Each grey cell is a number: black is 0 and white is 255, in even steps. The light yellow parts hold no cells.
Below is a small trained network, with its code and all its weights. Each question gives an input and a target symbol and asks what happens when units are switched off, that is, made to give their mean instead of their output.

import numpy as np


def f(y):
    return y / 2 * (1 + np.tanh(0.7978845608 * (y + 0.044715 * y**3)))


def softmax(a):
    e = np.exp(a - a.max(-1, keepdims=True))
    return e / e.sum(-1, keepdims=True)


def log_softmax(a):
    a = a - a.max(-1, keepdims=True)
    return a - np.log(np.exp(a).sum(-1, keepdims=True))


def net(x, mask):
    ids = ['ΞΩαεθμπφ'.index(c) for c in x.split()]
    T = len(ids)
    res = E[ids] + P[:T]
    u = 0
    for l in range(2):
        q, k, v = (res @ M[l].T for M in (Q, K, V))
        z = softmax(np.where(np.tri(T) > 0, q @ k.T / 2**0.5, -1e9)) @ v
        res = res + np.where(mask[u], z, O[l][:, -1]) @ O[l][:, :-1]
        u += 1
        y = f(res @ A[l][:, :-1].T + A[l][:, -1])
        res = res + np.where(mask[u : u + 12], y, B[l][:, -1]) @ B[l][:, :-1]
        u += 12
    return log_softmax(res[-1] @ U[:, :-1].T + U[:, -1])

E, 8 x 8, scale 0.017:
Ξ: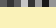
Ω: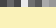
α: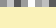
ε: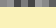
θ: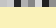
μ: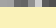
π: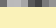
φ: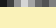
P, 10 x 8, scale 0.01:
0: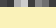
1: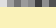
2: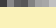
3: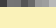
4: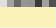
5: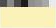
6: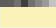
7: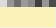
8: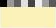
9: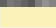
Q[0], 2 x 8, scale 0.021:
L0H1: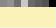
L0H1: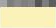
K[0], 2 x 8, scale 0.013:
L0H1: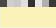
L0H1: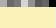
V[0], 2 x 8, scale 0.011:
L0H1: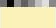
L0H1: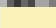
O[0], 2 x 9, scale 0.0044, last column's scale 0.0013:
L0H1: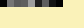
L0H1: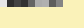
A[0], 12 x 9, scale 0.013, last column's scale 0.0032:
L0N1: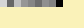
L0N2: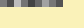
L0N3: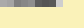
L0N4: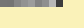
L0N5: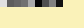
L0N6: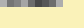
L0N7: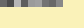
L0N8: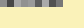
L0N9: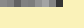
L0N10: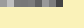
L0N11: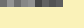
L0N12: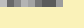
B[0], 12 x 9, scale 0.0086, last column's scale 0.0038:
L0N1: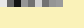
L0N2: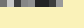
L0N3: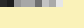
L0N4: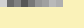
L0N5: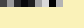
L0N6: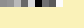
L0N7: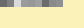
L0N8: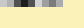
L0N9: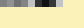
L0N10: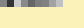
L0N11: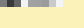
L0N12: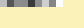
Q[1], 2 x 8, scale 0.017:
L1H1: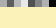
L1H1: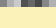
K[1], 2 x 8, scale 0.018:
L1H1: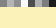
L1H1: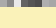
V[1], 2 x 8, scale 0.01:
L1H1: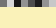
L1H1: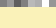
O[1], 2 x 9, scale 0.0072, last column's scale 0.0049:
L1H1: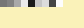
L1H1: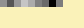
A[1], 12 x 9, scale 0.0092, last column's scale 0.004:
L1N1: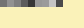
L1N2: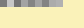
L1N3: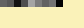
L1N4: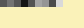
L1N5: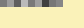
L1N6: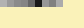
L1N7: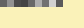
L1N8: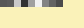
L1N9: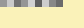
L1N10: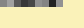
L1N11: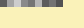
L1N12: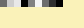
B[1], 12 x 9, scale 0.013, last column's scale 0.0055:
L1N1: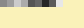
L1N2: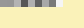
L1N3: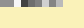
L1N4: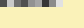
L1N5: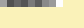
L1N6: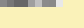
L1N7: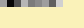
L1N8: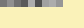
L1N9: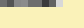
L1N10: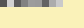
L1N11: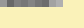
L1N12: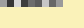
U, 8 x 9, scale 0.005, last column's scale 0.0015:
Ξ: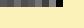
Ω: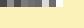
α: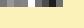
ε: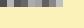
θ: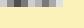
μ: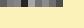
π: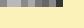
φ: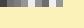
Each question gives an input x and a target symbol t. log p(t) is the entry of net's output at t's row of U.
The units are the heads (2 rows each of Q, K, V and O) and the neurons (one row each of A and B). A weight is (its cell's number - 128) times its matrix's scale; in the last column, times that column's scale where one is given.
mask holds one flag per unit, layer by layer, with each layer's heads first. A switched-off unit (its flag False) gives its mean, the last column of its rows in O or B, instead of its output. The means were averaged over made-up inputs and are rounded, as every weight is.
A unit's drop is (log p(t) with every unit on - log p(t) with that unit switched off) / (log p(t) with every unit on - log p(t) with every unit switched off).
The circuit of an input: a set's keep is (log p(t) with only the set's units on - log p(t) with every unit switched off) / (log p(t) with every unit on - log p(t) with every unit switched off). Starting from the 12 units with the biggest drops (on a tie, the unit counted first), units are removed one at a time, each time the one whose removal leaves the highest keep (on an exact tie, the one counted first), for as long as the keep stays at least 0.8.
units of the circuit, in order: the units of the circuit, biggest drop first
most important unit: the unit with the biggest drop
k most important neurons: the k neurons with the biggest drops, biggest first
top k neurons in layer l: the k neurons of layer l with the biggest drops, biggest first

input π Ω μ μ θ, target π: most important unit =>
L1H1
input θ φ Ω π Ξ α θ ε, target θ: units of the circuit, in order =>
(L0H1, L0N1)
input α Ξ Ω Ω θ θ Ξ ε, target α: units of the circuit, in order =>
(L1H1, L0N6)
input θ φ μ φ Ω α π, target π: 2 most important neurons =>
(L0N1, L1N1)
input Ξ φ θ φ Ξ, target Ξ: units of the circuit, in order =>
(L1H1, L1N1, L1N7)
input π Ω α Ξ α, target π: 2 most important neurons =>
(L1N1, L0N2)
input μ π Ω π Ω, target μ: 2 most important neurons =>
(L1N3, L0N5)
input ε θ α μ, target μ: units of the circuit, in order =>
(L1N12, L0N11)
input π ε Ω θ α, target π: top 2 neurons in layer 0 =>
(L0N10, L0N2)
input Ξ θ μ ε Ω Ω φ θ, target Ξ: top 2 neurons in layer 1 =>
(L1N1, L1N7)
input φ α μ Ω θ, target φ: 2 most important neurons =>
(L0N3, L0N11)
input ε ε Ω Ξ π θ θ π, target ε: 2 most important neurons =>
(L0N5, L1N4)
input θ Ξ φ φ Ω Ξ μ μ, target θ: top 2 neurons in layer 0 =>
(L0N1, L0N12)
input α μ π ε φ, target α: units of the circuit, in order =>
(L1H1)
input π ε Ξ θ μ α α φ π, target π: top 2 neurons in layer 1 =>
(L1N1, L1N2)
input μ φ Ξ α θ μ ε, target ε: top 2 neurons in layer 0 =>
(L0N11, L0N3)
